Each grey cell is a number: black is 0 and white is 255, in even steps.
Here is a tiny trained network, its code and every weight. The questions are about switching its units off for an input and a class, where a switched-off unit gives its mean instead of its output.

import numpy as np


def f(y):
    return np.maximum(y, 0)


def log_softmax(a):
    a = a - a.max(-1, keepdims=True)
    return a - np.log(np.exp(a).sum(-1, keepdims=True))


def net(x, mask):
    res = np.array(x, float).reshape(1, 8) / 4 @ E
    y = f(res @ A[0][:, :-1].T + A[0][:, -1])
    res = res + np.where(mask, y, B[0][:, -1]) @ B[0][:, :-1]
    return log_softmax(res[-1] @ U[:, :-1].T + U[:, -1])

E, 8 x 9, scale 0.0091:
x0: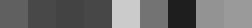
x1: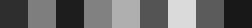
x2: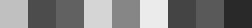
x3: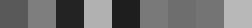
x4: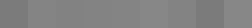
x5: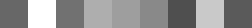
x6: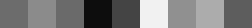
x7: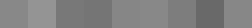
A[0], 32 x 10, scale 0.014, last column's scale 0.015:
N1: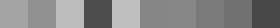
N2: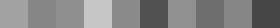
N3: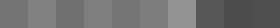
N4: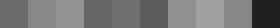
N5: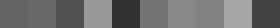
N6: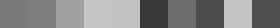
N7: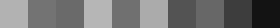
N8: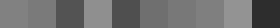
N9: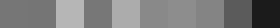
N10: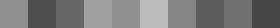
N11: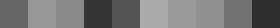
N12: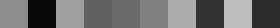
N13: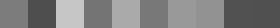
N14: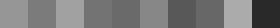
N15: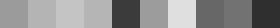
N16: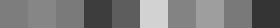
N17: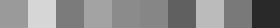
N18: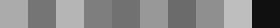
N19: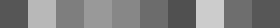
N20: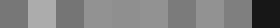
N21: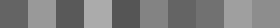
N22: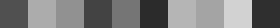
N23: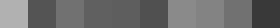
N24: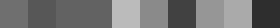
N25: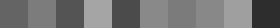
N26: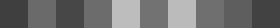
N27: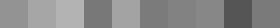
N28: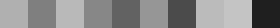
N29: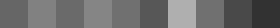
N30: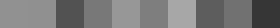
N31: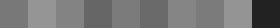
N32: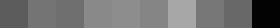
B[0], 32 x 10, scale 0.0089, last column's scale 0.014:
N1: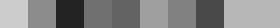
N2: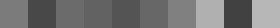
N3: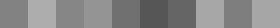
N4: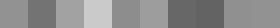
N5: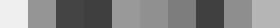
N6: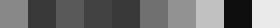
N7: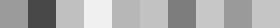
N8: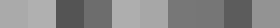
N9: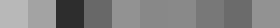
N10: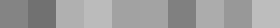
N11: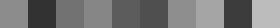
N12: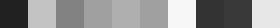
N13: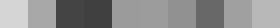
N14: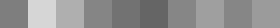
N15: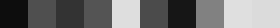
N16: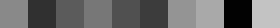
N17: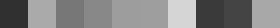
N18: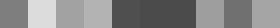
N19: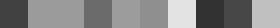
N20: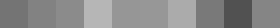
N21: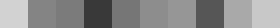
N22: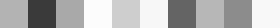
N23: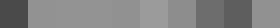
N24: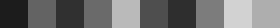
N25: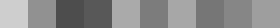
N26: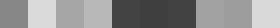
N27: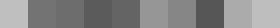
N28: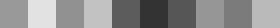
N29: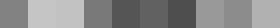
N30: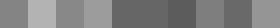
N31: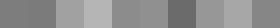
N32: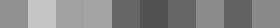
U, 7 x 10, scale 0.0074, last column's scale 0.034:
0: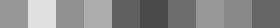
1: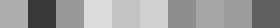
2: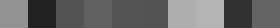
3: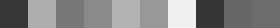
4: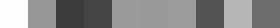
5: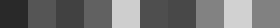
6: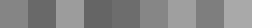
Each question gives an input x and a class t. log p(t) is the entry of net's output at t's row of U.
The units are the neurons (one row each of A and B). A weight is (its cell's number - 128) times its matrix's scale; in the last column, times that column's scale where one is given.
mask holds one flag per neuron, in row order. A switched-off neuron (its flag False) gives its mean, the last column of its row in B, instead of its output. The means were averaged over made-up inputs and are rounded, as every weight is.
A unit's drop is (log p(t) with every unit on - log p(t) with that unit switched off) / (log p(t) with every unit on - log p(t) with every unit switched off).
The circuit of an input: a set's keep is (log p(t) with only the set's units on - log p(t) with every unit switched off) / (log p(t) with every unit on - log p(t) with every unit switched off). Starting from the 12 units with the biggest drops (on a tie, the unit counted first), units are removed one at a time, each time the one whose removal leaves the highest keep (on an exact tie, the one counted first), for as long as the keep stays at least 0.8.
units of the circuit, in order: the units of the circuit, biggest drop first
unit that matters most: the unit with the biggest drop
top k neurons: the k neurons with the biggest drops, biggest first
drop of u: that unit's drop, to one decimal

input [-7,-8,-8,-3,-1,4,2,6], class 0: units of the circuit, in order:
N28
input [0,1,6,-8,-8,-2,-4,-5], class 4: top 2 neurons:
N13, N22
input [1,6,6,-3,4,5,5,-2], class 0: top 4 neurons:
N22, N26, N3, N6
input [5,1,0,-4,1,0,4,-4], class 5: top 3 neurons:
N24, N6, N21
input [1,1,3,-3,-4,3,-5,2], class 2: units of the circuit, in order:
N6, N2
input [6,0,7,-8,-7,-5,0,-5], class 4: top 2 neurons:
N13, N22
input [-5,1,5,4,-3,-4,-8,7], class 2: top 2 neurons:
N6, N2
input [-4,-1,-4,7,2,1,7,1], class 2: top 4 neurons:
N16, N11, N13, N1
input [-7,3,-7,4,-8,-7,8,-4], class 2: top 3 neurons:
N11, N16, N7
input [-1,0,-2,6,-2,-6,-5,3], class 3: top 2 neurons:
N12, N16
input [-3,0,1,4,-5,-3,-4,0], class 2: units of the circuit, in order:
N2, N6
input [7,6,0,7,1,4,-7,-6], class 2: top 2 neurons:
N6, N15
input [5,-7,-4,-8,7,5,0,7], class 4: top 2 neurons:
N1, N27
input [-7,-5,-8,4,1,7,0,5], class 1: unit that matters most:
N22
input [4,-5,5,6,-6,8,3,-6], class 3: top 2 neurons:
N17, N19
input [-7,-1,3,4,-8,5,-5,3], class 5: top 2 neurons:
N15, N12
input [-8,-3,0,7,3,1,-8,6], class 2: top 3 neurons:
N6, N2, N24
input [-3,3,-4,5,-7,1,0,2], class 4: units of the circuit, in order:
N5, N21
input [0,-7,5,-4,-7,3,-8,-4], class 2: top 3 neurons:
N6, N2, N26
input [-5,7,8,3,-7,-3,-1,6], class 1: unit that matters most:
N7
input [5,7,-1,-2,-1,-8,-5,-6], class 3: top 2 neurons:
N12, N28
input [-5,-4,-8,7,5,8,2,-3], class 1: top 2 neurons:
N22, N12
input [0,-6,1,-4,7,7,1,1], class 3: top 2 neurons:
N17, N19
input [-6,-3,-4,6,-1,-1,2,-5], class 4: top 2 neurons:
N5, N21
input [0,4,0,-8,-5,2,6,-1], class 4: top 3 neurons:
N1, N13, N6
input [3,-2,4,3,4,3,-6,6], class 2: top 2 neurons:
N6, N22
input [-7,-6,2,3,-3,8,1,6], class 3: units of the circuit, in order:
N17
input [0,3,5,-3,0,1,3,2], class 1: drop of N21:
0.2
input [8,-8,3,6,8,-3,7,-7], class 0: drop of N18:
0.2
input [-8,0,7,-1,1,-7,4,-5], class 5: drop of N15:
1.5
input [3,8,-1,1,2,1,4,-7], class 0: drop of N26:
0.1
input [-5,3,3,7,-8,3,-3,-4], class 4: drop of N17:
0.0
